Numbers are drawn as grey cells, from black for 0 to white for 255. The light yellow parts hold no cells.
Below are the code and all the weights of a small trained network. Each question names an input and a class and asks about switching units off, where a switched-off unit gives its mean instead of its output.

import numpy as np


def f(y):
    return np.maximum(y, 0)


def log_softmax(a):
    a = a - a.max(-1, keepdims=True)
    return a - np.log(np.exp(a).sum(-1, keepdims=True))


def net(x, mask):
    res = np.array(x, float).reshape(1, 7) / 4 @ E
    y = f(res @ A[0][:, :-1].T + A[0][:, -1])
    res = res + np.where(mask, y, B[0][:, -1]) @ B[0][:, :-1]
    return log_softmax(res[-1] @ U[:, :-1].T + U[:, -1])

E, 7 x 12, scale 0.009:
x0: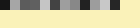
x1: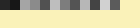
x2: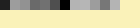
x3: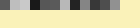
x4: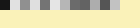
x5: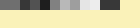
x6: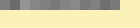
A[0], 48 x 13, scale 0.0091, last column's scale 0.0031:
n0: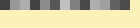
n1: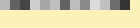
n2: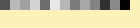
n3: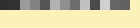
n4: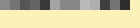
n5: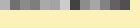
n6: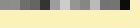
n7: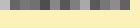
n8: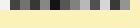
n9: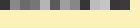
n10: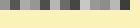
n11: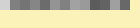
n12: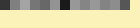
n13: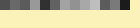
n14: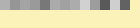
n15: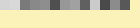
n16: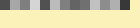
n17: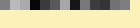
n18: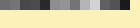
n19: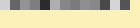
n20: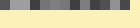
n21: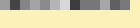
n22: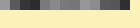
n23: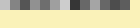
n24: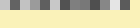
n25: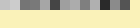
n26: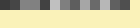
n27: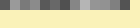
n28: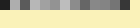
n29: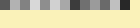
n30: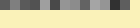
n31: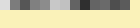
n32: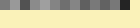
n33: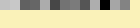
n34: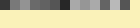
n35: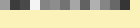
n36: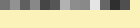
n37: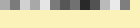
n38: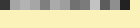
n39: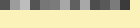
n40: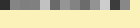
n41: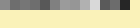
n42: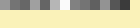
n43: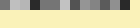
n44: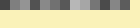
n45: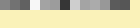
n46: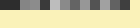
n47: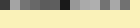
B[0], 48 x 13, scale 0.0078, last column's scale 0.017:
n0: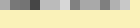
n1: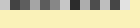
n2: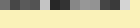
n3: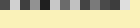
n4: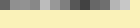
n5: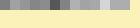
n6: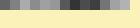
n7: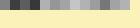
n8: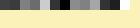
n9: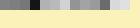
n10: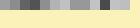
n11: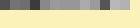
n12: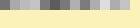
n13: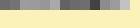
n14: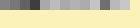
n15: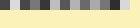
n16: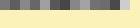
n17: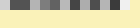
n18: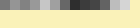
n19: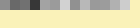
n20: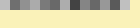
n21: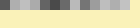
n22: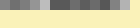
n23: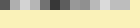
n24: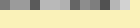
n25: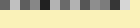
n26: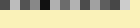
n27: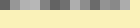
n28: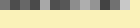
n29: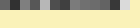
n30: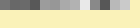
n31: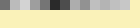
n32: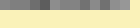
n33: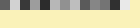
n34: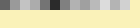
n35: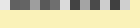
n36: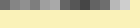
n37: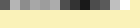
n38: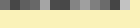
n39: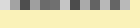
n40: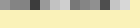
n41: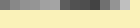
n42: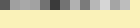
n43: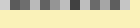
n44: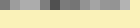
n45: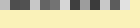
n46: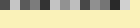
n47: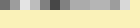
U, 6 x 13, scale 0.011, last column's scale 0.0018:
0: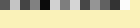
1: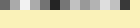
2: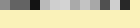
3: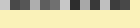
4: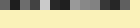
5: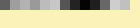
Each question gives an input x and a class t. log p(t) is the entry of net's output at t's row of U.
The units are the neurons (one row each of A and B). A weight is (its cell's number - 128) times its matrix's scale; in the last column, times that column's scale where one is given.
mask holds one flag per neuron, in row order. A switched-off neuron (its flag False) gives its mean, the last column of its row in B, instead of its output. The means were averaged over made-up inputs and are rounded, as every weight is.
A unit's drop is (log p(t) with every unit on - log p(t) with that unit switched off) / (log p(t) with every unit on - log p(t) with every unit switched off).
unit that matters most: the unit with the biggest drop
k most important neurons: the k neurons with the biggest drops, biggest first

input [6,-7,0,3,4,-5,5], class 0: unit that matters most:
n33
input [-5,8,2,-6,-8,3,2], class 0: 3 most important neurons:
(n3; n46; n26)
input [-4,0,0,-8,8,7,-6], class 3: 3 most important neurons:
(n1; n45; n35)
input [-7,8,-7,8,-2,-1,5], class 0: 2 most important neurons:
(n3; n46)
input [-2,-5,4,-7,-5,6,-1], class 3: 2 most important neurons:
(n1; n45)
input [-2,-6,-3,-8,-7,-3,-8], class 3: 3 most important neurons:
(n1; n35; n45)
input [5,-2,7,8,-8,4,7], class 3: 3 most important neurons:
(n17; n43; n39)
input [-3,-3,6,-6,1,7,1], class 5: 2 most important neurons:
(n18; n41)
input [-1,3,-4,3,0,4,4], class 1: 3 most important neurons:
(n37; n42; n23)
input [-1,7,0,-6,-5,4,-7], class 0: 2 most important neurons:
(n3; n26)
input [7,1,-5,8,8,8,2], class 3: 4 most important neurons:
(n17; n43; n39; n8)
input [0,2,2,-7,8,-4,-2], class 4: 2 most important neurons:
(n29; n2)
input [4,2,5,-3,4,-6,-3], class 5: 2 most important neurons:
(n37; n31)
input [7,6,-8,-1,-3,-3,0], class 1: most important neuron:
(n21)
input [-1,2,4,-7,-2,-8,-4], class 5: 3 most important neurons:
(n37; n17; n24)
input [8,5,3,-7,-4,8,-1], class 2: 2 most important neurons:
(n30; n9)
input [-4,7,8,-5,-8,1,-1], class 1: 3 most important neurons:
(n34; n12; n47)
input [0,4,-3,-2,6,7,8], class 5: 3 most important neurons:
(n18; n8; n6)
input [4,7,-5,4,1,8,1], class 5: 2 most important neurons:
(n18; n6)
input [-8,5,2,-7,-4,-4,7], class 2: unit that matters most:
n24
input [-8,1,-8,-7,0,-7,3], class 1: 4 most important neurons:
(n31; n21; n42; n9)
